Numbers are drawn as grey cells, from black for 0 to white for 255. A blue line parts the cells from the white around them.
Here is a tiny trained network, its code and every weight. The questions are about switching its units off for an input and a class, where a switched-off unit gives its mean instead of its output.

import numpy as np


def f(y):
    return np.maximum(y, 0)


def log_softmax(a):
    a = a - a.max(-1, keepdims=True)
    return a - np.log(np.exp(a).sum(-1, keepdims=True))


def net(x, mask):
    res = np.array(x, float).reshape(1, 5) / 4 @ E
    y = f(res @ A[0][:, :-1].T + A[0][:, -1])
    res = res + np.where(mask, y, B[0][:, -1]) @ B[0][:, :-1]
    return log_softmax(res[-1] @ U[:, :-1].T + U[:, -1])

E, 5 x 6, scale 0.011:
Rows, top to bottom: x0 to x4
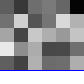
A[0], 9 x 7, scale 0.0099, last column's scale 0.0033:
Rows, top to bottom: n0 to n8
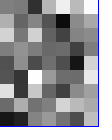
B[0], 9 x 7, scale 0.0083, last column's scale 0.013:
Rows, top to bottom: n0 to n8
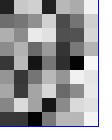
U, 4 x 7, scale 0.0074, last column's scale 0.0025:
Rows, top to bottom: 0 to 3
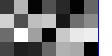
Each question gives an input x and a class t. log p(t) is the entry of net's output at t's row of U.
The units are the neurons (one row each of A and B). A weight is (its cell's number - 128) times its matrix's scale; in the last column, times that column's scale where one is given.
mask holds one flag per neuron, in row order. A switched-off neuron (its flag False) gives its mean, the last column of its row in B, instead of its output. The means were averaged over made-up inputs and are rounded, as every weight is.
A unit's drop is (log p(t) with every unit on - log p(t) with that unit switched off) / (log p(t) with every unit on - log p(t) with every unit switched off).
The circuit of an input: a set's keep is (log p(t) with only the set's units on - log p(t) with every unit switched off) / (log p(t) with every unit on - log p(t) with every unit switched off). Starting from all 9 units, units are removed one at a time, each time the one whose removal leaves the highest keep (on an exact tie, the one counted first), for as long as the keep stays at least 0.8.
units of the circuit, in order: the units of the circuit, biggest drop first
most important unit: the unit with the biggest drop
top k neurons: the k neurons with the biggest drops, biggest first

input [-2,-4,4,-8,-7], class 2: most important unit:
n0
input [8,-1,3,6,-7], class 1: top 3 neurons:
n6, n2, n0
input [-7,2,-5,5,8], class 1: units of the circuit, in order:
n0, n2
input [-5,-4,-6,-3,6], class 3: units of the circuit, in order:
n4, n0, n2
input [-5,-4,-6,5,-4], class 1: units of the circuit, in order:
n2, n8
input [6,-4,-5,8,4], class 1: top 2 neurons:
n6, n2
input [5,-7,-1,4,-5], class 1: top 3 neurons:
n6, n2, n1
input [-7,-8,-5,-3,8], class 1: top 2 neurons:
n0, n1
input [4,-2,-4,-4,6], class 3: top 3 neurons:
n8, n5, n2
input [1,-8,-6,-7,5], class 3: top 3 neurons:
n8, n5, n2
